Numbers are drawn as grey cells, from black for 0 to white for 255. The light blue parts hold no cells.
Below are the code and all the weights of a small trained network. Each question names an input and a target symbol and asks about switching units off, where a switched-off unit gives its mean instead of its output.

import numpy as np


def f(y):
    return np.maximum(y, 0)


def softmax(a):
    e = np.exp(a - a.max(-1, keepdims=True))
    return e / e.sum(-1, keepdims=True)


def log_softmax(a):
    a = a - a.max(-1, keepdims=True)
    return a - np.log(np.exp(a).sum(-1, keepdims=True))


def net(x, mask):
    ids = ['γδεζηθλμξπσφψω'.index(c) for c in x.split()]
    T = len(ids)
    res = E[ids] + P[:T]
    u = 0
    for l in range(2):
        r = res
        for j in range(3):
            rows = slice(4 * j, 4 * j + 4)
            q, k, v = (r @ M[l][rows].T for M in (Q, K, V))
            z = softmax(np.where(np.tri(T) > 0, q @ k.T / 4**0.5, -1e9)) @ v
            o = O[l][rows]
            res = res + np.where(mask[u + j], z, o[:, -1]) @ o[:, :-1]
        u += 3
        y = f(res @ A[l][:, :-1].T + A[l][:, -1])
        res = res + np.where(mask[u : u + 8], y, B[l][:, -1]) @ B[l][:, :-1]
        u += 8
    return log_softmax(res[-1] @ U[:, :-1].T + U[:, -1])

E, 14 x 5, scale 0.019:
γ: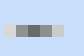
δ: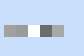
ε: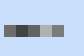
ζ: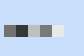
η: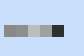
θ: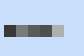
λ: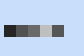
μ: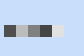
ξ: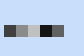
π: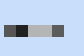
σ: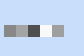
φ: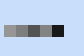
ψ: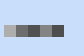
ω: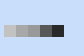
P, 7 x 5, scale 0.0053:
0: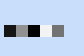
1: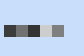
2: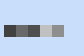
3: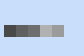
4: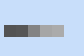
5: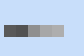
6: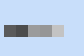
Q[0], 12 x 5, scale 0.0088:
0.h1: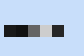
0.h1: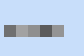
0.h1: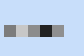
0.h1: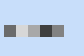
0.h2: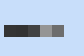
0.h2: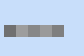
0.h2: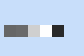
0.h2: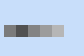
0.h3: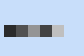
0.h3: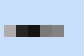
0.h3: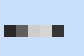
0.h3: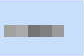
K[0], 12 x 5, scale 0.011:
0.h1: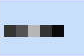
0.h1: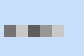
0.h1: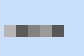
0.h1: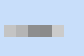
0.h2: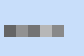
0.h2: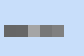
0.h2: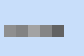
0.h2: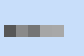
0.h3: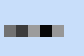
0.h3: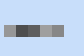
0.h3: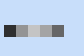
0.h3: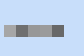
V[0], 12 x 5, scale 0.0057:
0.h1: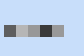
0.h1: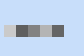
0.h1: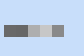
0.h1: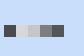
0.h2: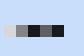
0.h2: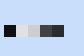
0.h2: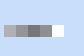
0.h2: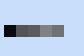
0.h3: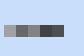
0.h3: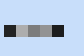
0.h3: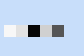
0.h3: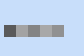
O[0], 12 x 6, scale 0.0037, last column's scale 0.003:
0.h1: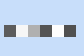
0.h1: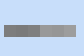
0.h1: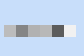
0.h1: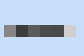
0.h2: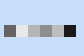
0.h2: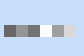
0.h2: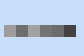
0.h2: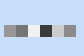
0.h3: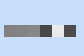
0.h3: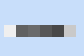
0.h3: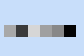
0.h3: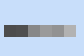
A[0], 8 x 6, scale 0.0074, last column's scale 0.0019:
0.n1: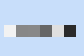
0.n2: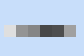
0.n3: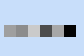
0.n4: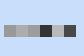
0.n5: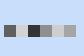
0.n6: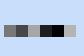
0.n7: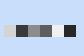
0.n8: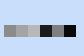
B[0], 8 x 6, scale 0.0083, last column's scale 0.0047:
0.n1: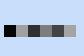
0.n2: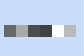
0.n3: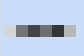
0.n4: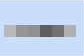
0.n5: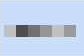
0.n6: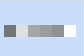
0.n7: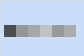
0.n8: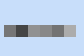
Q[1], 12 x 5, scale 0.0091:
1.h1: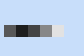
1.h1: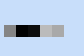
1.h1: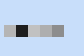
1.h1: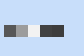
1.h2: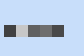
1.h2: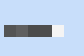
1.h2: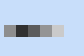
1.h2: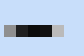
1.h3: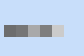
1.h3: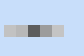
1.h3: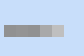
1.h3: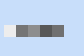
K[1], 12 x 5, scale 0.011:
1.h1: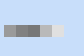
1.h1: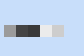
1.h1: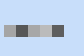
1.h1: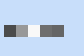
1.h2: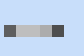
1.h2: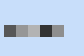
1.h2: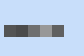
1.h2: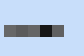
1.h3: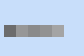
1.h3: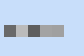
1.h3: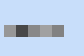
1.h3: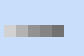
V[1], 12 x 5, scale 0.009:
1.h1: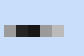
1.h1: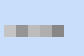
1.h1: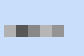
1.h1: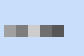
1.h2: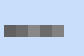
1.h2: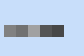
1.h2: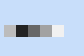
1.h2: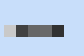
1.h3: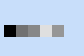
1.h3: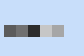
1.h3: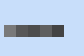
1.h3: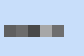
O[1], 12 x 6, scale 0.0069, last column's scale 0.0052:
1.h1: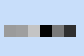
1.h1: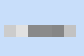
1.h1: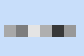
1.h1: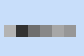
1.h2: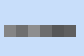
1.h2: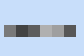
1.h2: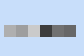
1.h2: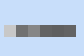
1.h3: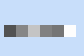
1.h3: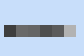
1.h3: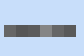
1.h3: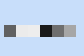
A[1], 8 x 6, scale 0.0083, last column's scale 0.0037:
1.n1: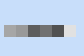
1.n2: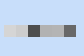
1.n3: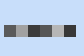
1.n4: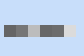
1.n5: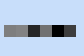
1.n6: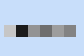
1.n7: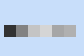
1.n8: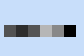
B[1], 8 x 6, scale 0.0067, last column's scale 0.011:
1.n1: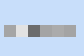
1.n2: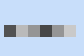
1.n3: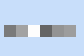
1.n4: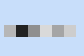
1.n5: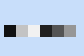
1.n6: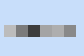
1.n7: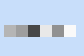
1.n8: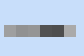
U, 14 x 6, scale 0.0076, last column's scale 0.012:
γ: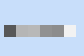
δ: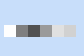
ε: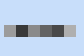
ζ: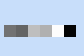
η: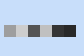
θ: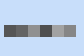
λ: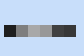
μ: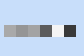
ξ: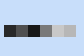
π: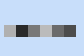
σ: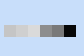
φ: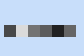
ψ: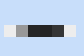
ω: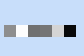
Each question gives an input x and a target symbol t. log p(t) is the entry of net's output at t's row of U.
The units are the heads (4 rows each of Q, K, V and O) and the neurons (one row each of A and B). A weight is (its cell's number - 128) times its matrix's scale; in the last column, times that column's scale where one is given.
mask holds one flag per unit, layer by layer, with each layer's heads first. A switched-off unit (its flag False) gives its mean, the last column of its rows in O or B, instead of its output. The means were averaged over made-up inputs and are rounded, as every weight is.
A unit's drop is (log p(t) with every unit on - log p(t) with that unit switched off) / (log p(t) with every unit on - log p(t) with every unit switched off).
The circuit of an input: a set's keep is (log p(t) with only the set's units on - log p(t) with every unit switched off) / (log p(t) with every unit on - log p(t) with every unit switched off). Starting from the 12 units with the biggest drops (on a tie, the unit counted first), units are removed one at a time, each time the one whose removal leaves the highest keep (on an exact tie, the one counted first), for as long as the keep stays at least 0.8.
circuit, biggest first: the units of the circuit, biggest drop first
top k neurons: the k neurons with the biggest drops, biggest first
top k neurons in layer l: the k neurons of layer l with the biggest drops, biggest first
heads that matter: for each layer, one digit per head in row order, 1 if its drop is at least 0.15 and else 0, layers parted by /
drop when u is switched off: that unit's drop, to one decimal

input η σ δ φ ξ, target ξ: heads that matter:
001 / 100
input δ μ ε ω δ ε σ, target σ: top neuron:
0.n5
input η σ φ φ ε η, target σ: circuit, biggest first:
1.h2, 0.n5
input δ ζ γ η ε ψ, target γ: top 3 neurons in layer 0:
0.n3, 0.n4, 0.n6
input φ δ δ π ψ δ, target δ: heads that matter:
000 / 101
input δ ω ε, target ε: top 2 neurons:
0.n6, 1.n4
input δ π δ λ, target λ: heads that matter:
001 / 001
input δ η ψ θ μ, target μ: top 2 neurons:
0.n5, 0.n4
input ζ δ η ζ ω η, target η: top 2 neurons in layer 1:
1.n7, 1.n4
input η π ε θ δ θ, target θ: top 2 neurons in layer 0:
0.n6, 0.n5
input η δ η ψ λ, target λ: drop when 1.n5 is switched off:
0.2
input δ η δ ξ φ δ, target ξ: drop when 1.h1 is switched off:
0.4
